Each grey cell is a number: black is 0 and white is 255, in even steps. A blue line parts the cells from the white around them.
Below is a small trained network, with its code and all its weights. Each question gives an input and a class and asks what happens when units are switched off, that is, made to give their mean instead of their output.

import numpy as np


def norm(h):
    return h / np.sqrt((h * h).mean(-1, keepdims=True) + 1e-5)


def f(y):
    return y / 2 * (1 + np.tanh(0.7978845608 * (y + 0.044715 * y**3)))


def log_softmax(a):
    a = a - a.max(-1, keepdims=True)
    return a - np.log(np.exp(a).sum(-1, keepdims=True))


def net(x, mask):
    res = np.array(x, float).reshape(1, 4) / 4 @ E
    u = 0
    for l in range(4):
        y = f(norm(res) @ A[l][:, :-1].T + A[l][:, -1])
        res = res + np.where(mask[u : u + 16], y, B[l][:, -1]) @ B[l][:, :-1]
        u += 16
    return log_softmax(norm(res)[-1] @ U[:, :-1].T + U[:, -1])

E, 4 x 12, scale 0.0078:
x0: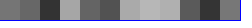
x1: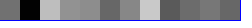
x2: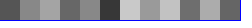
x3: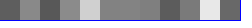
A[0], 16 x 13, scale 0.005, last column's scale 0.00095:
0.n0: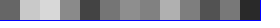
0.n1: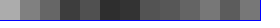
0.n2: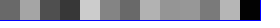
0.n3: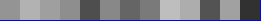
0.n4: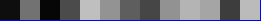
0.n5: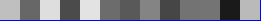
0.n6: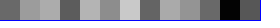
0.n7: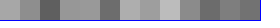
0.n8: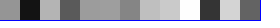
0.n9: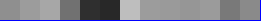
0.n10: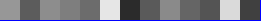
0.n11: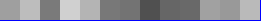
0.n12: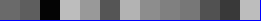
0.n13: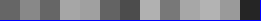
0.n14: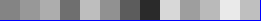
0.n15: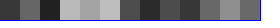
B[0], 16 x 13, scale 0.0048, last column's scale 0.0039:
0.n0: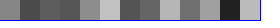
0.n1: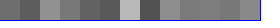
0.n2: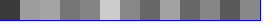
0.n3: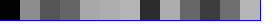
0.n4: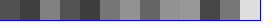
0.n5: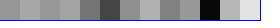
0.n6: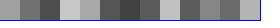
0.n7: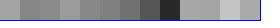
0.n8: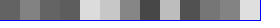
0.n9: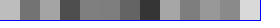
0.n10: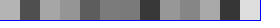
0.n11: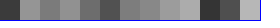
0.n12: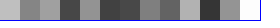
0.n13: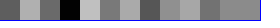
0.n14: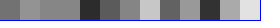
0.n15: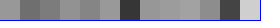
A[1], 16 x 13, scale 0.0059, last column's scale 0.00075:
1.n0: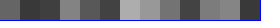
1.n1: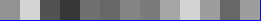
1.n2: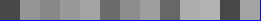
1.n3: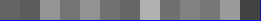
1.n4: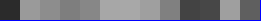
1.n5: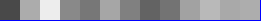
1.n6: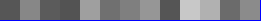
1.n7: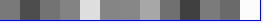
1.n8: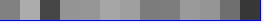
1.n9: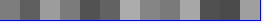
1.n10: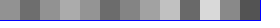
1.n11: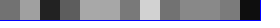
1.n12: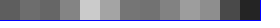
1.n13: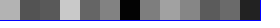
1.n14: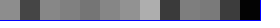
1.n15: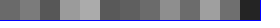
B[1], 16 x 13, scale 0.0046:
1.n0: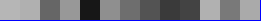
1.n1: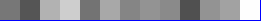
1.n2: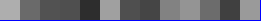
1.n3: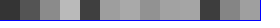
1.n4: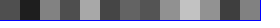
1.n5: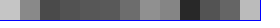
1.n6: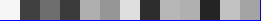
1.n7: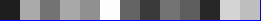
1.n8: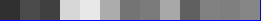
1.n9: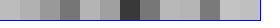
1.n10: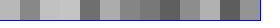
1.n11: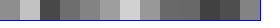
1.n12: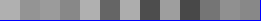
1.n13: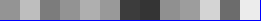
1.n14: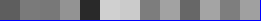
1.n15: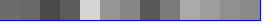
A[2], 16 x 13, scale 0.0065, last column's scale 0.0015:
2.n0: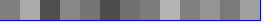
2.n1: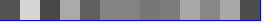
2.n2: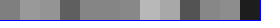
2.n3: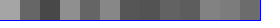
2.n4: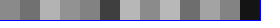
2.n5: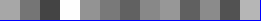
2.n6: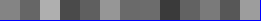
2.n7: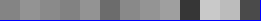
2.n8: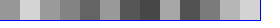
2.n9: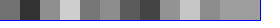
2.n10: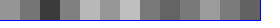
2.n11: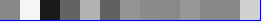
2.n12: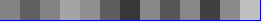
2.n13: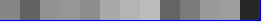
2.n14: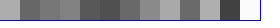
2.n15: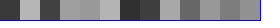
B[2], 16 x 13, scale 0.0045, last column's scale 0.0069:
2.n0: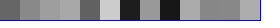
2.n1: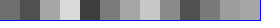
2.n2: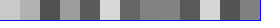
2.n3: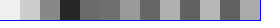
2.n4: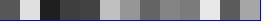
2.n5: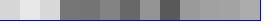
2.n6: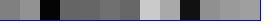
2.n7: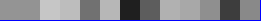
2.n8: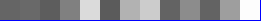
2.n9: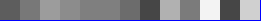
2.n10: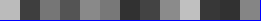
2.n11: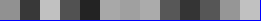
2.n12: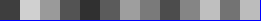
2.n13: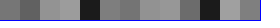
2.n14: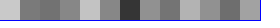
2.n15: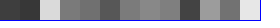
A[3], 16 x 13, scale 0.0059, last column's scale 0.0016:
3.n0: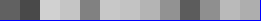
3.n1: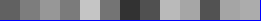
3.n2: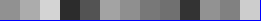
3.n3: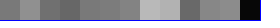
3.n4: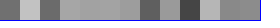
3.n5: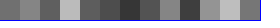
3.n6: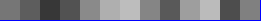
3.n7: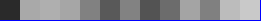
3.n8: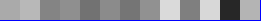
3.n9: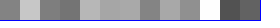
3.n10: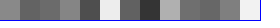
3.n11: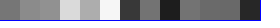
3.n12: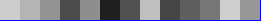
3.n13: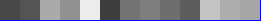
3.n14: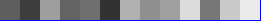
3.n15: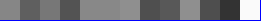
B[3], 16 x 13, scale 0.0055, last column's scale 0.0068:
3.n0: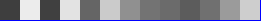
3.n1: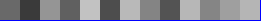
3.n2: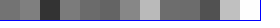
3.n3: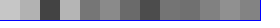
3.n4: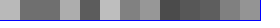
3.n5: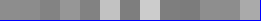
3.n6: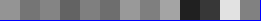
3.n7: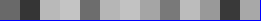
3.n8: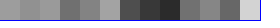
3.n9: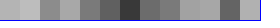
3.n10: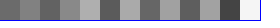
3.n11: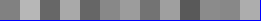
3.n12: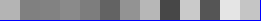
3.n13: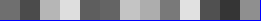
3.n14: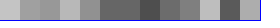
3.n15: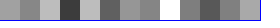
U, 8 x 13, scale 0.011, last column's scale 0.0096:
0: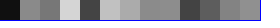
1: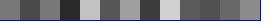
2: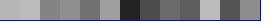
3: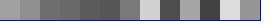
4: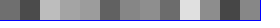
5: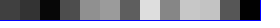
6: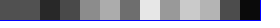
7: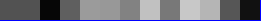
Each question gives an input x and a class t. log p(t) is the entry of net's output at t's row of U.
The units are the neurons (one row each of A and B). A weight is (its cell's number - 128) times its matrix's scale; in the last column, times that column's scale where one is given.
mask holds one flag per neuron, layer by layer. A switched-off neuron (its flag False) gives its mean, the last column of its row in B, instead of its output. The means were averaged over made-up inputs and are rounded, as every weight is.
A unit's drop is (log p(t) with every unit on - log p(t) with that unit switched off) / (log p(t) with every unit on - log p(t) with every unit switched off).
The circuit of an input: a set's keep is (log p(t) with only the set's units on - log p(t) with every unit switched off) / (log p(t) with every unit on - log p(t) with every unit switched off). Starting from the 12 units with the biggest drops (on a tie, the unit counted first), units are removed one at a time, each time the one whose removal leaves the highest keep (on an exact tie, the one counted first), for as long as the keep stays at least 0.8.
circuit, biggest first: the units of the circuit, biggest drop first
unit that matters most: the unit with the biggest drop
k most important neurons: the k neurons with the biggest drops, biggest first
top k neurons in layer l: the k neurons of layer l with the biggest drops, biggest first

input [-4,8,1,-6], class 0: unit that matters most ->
3.n0
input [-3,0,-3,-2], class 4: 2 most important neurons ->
2.n8; 2.n4
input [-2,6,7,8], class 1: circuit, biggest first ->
1.n2; 1.n6; 3.n6
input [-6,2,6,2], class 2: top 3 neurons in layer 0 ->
0.n6; 0.n12; 0.n7
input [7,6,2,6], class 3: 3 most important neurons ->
0.n12; 1.n0; 1.n1
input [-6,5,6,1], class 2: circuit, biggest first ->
2.n4; 2.n8; 3.n9
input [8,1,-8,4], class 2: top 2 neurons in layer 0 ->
0.n15; 0.n5
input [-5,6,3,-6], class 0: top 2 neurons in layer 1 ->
1.n6; 1.n2
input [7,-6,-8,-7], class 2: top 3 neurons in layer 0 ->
0.n10; 0.n4; 0.n13
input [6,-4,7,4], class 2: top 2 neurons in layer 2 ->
2.n7; 2.n4
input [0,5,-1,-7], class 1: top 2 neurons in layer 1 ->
1.n1; 1.n4
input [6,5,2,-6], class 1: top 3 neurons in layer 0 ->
0.n8; 0.n14; 0.n5
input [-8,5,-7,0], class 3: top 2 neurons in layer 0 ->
0.n5; 0.n0
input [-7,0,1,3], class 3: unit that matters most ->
1.n5
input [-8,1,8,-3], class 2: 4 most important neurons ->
2.n4; 0.n6; 0.n12; 3.n8
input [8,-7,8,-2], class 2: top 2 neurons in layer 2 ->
2.n4; 2.n7
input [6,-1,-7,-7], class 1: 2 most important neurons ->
0.n3; 0.n8
